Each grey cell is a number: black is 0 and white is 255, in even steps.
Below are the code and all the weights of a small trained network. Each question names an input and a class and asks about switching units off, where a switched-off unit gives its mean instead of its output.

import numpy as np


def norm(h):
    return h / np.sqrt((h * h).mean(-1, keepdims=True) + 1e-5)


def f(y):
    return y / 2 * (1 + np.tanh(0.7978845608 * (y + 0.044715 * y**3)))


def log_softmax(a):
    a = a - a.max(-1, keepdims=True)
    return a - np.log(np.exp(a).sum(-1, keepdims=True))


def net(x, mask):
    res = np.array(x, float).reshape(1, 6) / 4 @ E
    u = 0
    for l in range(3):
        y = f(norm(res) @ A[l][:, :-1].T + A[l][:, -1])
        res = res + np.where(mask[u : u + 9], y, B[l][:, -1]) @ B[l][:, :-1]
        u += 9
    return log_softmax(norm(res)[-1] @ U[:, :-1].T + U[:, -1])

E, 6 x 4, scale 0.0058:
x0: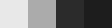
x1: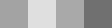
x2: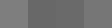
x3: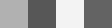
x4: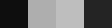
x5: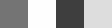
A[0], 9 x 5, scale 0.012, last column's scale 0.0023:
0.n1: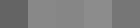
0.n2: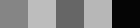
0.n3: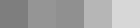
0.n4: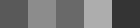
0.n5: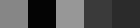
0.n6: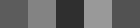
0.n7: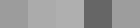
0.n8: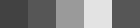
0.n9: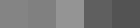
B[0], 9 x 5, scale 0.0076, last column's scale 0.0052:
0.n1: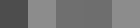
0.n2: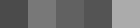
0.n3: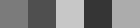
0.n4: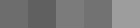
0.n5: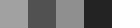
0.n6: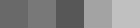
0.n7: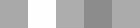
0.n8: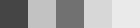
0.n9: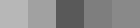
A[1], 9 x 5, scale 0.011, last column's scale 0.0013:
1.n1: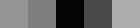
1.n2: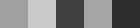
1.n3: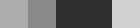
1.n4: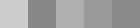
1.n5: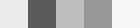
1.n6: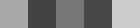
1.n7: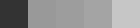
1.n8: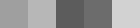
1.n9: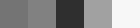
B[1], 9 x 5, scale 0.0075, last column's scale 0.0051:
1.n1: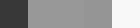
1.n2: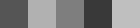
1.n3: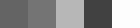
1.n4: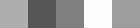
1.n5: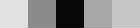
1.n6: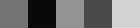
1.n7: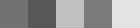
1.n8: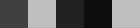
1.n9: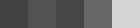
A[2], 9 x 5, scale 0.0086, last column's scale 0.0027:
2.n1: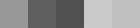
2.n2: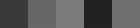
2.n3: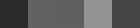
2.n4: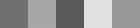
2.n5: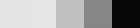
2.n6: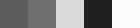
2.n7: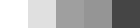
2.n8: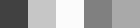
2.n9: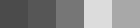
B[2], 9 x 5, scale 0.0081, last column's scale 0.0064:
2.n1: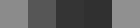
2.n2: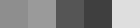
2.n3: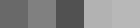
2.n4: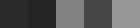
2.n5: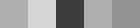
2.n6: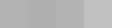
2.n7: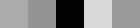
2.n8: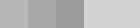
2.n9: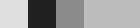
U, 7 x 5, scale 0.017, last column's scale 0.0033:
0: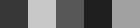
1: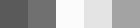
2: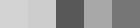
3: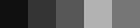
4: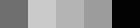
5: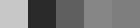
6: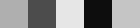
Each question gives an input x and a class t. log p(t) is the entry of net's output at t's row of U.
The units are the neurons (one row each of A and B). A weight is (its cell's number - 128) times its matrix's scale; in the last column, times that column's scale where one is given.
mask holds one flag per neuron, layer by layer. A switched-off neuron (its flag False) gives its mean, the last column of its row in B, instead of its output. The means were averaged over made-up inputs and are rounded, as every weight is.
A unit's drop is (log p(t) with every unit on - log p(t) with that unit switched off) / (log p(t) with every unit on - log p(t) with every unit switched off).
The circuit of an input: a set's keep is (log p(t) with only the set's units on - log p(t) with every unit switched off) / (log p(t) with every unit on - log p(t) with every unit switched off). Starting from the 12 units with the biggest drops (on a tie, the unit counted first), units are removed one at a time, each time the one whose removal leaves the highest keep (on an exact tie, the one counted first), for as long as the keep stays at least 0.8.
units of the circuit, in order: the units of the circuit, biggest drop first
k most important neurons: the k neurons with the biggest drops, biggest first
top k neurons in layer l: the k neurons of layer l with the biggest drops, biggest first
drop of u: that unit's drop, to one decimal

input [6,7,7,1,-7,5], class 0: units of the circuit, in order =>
[1.n8 1.n2]
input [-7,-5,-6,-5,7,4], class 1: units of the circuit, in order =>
[1.n7 2.n8]
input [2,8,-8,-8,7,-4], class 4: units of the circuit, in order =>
[2.n8 2.n6]
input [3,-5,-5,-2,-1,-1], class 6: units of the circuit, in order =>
[1.n3]
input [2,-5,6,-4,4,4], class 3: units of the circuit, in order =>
[0.n6 0.n7]
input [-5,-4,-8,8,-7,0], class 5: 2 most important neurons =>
[1.n5 2.n1]
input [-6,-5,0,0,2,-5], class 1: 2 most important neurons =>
[0.n8 2.n6]
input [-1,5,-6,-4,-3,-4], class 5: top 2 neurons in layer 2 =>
[2.n1 2.n6]
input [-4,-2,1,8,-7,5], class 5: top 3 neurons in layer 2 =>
[2.n1 2.n9 2.n6]
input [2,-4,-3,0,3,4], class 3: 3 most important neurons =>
[0.n6 0.n5 0.n7]
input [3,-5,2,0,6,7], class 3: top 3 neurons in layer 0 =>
[0.n6 0.n5 0.n7]
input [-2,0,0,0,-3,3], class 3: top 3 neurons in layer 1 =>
[1.n3 1.n9 1.n1]
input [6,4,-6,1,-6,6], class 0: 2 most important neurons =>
[1.n8 0.n2]
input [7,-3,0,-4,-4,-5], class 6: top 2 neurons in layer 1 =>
[1.n3 1.n6]
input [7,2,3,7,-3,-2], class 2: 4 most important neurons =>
[0.n7 1.n5 2.n7 1.n9]
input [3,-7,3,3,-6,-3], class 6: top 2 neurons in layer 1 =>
[1.n6 1.n3]
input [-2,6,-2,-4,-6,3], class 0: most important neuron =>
[1.n2]
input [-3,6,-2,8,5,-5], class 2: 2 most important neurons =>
[0.n7 1.n5]
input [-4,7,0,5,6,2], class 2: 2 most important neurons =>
[0.n7 2.n5]
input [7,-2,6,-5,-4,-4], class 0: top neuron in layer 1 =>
[1.n1]
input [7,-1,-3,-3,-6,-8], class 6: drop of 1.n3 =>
0.3
